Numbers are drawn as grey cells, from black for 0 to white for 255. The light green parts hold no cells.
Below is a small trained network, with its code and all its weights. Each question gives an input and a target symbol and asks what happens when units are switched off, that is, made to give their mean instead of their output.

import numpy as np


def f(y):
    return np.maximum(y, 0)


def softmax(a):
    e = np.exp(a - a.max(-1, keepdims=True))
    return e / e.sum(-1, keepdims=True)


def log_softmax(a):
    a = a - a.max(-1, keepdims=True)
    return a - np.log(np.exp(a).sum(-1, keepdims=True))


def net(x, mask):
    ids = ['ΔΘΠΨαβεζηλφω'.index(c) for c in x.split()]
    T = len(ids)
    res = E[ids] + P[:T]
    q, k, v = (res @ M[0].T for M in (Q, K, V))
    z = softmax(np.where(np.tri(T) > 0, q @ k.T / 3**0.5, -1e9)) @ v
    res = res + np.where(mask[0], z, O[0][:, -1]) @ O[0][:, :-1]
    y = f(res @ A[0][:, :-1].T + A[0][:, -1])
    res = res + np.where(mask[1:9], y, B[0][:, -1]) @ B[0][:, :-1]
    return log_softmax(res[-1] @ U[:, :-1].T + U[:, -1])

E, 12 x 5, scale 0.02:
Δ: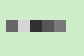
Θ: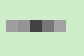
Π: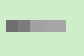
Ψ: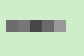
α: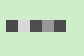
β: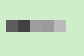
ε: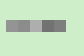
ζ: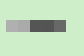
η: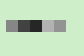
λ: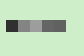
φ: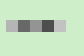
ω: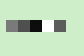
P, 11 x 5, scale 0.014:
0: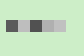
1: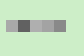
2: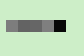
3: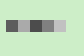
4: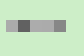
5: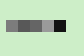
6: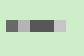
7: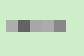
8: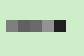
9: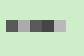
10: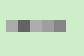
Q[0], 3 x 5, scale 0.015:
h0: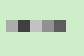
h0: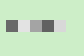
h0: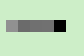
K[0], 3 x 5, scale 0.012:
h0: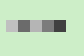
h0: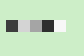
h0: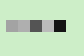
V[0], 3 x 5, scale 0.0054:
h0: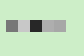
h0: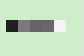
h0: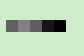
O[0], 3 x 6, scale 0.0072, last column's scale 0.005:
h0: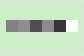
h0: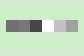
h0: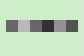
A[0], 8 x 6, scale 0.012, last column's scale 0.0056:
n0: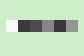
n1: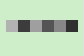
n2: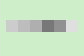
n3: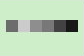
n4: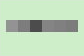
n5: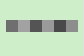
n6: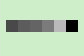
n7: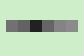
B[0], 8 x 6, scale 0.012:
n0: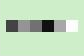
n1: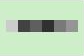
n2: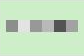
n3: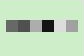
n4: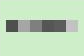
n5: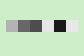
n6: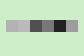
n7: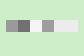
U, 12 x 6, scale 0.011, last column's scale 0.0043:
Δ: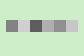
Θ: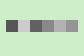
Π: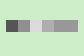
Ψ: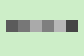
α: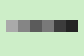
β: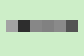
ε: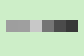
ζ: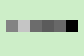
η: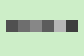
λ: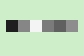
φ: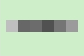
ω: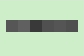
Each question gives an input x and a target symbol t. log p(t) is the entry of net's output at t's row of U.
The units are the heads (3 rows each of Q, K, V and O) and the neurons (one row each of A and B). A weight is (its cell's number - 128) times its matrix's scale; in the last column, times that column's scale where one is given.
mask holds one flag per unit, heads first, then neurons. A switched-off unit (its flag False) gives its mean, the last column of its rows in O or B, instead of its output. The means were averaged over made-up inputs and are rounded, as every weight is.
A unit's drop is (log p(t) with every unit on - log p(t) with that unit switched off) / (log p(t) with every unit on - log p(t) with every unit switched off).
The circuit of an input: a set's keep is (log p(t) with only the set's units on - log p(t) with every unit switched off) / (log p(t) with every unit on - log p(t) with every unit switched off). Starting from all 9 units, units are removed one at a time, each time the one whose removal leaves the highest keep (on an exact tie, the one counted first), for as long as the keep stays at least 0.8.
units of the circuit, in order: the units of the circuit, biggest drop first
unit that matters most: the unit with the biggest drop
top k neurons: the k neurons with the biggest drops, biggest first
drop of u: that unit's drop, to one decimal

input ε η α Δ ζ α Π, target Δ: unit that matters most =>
n0
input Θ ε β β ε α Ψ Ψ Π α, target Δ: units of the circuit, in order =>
[n5, h0]
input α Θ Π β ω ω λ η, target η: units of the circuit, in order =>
[n0, n5]
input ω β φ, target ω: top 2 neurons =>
[n0, n7]
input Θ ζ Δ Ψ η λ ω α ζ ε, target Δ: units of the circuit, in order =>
[n0, h0]
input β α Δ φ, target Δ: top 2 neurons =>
[n0, n6]
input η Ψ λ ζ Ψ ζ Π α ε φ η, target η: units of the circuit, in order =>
[n5, n0]
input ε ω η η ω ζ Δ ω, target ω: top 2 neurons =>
[n0, n5]
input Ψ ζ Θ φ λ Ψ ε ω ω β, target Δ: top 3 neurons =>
[n6, n0, n3]
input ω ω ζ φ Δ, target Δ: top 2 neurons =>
[n0, n3]
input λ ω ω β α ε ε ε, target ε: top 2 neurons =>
[n2, n1]
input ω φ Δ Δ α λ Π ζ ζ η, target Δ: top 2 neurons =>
[n6, n3]
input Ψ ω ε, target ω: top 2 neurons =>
[n7, n0]
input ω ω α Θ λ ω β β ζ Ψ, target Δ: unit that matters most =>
n6
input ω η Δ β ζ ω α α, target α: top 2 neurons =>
[n5, n7]
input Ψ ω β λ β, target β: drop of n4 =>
0.1
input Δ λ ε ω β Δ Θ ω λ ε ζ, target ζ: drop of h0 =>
0.2
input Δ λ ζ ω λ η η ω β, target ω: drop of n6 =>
-0.1
